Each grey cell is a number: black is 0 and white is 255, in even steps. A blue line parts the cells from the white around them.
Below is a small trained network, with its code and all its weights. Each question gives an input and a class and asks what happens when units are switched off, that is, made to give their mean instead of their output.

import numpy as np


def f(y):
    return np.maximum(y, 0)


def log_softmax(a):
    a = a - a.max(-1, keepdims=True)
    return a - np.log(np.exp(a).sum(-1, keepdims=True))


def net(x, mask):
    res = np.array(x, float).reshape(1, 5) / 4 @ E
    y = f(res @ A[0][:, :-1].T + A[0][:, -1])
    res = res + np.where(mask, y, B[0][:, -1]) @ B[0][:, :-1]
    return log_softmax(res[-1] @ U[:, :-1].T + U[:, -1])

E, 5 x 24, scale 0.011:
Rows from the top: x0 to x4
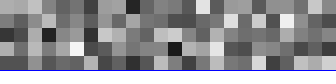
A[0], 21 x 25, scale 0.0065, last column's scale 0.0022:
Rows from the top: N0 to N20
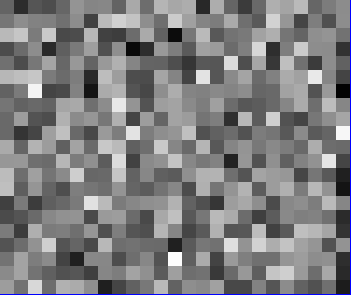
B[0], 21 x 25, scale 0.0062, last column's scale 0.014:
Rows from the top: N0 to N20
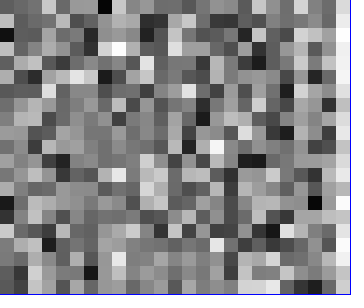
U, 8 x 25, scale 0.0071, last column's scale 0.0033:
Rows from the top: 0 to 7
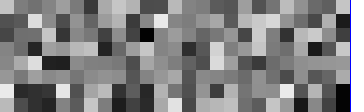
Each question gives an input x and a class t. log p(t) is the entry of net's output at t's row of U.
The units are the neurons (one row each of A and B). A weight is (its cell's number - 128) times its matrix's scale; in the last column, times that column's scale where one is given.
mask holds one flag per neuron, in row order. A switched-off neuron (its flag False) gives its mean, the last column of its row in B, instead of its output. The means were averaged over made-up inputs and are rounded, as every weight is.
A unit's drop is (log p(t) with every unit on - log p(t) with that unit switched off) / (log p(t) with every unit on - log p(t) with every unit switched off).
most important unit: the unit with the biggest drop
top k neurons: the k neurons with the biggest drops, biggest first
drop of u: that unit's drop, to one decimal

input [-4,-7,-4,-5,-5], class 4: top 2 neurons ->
N8, N11
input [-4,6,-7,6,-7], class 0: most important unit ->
N6
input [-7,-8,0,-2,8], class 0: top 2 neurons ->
N3, N16
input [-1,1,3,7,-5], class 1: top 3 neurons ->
N12, N16, N20
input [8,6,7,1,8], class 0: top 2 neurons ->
N3, N16
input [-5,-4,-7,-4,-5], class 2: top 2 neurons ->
N2, N16
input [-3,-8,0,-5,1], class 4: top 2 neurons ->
N11, N8
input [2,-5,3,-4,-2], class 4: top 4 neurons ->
N11, N8, N12, N20
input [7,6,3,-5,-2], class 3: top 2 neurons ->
N5, N10
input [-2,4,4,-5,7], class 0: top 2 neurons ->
N16, N3
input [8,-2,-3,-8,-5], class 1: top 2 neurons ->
N18, N19
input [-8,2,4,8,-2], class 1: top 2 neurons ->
N12, N20
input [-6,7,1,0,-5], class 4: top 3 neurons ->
N4, N5, N17
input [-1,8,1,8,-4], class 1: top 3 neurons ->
N12, N20, N11
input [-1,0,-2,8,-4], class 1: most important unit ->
N12
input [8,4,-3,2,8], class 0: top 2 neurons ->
N3, N16
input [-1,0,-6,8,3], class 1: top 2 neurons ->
N20, N12
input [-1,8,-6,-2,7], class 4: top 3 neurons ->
N4, N17, N1
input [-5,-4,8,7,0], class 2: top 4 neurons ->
N0, N6, N7, N14
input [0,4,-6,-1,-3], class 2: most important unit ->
N2
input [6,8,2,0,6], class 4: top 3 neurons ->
N4, N17, N1
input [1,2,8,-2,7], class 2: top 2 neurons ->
N6, N15
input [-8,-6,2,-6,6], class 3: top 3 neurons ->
N0, N14, N16
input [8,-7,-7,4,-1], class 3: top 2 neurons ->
N5, N13
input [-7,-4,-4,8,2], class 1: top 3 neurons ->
N20, N12, N5
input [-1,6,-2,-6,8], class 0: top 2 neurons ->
N16, N3
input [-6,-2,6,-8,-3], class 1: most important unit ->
N14
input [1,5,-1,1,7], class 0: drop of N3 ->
0.4
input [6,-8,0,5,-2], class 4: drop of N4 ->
0.0
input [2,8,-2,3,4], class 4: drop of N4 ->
0.1
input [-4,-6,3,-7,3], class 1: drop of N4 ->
0.2
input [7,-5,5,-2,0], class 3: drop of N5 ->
1.0
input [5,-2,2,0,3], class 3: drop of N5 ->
0.5
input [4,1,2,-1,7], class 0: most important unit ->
N3
